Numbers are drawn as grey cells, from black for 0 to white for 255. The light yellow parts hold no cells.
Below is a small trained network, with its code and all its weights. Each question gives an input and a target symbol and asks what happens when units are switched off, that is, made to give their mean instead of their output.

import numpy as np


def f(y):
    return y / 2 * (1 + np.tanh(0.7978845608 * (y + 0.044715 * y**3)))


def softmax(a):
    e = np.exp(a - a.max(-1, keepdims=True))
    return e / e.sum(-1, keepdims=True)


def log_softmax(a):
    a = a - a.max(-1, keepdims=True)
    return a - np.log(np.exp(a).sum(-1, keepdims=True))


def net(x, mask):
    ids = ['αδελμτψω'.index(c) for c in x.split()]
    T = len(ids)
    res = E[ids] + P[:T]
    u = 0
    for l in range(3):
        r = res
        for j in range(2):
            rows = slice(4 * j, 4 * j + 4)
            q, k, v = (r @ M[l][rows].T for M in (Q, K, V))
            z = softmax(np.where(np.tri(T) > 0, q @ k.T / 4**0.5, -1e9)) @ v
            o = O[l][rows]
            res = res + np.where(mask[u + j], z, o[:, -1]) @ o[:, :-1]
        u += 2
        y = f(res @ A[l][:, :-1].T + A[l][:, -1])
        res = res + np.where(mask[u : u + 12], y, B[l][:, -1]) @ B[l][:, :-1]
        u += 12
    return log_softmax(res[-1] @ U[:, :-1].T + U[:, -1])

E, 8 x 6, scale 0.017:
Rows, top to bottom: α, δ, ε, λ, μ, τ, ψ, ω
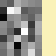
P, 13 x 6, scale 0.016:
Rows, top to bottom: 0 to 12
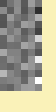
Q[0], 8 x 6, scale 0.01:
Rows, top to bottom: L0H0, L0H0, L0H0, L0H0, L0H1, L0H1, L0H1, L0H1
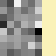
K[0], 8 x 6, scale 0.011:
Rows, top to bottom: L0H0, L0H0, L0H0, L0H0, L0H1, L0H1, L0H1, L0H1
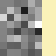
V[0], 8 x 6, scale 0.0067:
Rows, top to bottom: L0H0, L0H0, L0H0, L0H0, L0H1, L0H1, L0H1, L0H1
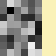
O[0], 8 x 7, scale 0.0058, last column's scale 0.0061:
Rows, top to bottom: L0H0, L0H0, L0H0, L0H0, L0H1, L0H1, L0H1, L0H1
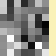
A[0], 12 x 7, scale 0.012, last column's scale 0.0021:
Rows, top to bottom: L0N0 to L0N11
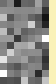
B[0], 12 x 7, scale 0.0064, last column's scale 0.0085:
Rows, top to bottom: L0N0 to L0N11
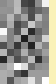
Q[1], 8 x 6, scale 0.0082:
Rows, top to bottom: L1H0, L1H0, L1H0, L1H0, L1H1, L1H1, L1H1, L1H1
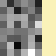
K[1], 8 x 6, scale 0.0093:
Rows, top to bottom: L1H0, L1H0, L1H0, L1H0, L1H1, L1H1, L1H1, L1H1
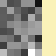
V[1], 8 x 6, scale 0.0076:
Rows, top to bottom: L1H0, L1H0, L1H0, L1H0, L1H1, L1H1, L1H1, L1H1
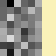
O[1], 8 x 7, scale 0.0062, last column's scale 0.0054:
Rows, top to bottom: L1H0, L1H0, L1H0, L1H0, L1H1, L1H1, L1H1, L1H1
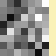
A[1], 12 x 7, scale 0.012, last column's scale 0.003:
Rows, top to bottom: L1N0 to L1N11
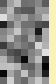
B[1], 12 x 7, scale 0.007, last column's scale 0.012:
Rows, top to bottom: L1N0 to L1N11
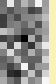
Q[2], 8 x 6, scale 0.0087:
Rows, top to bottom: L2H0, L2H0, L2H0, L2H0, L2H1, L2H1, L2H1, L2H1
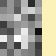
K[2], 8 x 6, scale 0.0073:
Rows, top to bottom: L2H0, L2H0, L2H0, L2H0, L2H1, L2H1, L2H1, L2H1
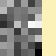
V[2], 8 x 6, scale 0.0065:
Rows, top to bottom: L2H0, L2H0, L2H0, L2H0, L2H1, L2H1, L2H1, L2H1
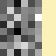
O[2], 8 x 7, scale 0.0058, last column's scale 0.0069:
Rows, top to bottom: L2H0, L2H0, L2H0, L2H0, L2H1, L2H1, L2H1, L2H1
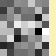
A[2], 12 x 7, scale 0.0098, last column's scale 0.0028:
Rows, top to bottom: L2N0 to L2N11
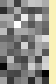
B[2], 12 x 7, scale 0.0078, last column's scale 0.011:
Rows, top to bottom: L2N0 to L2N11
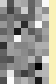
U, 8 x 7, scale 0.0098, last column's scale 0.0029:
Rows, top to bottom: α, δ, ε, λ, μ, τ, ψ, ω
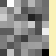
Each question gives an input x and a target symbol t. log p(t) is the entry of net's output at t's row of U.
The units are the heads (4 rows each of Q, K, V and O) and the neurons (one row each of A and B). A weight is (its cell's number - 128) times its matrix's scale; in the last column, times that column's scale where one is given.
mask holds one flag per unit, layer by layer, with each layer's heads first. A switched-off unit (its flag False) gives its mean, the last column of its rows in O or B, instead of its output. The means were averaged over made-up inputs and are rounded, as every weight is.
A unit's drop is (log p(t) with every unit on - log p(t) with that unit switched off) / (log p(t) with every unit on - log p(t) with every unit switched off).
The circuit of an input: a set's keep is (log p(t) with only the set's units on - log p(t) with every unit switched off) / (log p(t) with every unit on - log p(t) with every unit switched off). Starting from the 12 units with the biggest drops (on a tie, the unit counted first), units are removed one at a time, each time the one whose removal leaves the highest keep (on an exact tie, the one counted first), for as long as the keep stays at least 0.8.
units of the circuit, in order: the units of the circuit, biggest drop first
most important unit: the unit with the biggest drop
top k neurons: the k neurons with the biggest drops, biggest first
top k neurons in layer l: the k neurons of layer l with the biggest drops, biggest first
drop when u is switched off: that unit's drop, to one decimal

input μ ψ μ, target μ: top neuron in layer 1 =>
(L1N10)
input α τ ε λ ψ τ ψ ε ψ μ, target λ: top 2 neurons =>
(L0N11 L0N5)
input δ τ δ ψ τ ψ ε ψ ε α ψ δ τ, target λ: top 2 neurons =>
(L0N0 L0N5)
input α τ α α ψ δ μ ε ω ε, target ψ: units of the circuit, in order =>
(L0H0 L1N10 L1H0)
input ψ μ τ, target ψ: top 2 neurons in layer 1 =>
(L1N10 L1N8)
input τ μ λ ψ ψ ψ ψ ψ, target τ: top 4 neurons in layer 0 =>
(L0N5 L0N0 L0N11 L0N10)
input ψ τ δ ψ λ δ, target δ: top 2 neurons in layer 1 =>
(L1N6 L1N9)
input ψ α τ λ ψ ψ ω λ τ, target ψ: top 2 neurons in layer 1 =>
(L1N10 L1N11)
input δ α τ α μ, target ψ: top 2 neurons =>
(L1N6 L0N11)
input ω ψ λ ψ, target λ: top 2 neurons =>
(L0N5 L1N6)
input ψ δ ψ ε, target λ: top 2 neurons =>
(L0N5 L0N0)
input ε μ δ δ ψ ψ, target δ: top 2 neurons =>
(L0N0 L1N8)
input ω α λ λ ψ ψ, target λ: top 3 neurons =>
(L0N5 L0N11 L1N5)
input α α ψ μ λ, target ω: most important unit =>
L0N4
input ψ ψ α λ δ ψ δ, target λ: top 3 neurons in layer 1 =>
(L1N9 L1N2 L1N6)
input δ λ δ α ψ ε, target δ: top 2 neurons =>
(L1N6 L1N7)
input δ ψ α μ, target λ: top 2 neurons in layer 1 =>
(L1N6 L1N11)
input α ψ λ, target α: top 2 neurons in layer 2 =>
(L2N11 L2N0)
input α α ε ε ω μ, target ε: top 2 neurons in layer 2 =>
(L2N8 L2N4)
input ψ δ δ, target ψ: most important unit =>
L0N0
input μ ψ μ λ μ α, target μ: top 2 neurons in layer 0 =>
(L0N11 L0N5)
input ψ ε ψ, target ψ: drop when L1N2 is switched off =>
0.1
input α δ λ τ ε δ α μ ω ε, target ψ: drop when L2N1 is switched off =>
-0.1
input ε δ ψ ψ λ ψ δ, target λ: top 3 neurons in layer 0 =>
(L0N0 L0N5 L0N6)
